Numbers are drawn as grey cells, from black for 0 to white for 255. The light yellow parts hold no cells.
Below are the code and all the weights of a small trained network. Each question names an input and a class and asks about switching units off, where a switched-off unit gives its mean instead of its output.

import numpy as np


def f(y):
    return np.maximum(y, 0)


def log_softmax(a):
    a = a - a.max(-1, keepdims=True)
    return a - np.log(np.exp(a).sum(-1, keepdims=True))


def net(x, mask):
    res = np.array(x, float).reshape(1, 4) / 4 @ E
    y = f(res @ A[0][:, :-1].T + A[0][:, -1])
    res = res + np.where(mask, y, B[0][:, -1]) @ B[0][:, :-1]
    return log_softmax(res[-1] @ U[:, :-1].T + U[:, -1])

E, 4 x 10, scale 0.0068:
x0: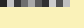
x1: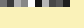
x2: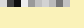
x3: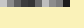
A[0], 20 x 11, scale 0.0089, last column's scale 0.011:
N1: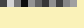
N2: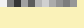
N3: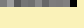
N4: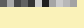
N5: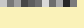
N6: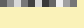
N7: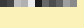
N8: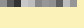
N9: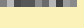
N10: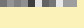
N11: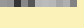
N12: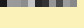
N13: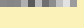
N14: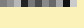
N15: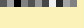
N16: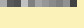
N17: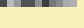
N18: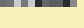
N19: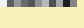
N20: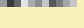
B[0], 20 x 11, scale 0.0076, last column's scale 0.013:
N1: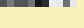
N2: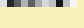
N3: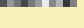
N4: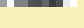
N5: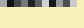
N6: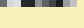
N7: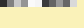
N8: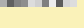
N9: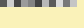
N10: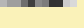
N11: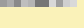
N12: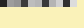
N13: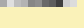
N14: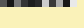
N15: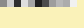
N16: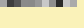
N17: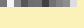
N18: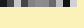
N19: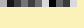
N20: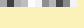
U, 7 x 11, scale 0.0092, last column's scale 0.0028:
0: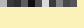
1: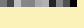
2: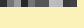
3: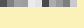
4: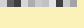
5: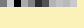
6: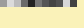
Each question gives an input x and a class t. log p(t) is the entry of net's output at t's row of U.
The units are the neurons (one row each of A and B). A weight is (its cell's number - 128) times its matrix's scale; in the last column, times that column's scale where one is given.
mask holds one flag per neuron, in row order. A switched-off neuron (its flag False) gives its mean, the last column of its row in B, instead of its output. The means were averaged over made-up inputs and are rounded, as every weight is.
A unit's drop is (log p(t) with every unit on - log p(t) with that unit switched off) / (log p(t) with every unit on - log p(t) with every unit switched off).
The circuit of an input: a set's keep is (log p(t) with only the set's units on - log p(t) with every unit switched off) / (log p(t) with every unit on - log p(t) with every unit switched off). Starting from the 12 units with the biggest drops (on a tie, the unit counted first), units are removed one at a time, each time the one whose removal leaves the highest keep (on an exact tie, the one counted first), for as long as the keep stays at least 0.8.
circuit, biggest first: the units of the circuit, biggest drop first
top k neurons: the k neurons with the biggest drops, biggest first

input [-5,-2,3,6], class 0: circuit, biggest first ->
[N19]
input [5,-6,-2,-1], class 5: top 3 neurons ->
[N15 N1 N9]
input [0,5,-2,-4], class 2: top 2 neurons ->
[N18 N8]
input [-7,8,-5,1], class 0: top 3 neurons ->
[N14 N5 N19]
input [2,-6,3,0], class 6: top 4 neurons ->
[N4 N10 N13 N1]
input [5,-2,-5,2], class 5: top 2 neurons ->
[N4 N15]
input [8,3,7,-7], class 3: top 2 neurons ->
[N12 N7]
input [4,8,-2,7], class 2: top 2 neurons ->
[N18 N2]
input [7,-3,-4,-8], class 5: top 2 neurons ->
[N1 N15]
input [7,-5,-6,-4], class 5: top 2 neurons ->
[N1 N15]
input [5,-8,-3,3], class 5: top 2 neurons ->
[N15 N1]
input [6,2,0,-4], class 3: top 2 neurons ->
[N7 N14]
